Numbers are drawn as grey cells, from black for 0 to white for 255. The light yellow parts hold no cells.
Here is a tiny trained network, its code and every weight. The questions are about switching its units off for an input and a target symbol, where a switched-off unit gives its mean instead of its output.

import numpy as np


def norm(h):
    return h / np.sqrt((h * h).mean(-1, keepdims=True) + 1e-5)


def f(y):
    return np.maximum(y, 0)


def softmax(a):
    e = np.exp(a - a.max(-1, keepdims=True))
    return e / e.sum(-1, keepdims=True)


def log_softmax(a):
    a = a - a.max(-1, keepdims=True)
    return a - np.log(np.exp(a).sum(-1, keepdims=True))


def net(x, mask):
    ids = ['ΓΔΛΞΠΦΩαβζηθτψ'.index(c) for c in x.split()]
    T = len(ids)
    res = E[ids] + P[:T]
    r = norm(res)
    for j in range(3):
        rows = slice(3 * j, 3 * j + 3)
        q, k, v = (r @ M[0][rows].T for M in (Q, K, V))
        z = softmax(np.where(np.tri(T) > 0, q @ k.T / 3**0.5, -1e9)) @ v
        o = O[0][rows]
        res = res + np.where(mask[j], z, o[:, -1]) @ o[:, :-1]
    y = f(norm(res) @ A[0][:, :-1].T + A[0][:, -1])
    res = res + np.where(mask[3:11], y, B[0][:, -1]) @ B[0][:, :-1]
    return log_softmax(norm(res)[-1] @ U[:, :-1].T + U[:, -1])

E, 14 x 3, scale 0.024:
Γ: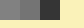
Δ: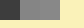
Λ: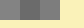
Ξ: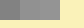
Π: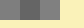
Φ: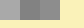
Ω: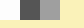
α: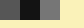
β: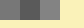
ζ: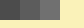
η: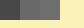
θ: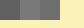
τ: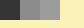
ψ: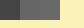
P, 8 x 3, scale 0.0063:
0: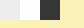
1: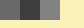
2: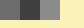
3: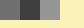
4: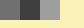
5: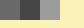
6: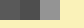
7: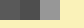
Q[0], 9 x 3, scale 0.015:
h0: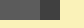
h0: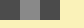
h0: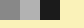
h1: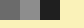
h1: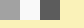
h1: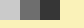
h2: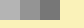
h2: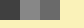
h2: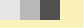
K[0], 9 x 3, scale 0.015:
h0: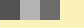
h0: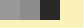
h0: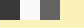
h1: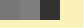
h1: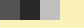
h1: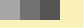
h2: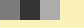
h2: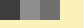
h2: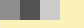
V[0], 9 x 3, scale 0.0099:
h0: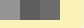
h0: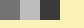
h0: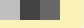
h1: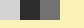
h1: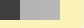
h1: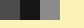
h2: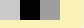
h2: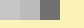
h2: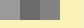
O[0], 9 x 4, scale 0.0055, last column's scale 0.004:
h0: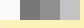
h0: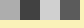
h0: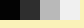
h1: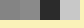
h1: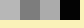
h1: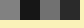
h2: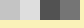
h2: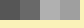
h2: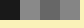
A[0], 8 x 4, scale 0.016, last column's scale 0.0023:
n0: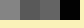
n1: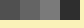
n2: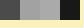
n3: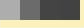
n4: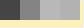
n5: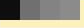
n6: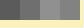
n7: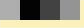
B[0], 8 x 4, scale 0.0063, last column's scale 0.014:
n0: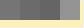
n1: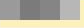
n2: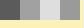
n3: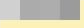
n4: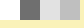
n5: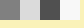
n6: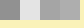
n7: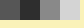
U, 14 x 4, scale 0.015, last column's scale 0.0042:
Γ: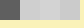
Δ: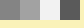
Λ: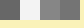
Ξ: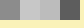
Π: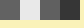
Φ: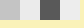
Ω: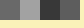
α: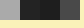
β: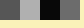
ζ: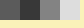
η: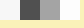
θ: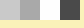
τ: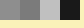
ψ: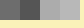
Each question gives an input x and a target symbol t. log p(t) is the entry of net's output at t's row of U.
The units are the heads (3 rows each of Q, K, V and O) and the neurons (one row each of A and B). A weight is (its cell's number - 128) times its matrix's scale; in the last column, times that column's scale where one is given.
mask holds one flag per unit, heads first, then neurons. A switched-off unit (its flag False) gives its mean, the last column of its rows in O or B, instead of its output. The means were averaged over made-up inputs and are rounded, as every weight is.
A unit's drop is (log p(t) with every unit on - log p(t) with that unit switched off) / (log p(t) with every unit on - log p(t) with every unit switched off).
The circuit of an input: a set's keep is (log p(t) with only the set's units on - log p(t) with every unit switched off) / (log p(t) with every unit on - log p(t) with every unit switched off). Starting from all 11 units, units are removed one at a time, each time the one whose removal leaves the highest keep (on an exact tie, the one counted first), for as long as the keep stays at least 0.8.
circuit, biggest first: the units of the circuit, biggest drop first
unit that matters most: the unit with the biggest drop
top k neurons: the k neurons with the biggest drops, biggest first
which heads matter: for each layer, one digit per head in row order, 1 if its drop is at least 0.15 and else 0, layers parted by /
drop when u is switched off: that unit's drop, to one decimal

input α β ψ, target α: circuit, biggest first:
(h1, h2)
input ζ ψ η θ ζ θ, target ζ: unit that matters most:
h1
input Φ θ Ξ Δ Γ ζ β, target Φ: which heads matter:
010
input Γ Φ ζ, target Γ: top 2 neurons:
(n5, n6)
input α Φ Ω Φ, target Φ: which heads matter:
001
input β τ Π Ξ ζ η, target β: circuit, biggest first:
(h1, h2)
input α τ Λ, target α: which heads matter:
000
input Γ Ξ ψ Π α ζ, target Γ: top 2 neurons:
(n5, n4)
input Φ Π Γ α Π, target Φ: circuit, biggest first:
(h1, n5)
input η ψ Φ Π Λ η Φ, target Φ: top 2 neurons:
(n4, n3)
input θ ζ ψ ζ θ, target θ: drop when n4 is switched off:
0.2
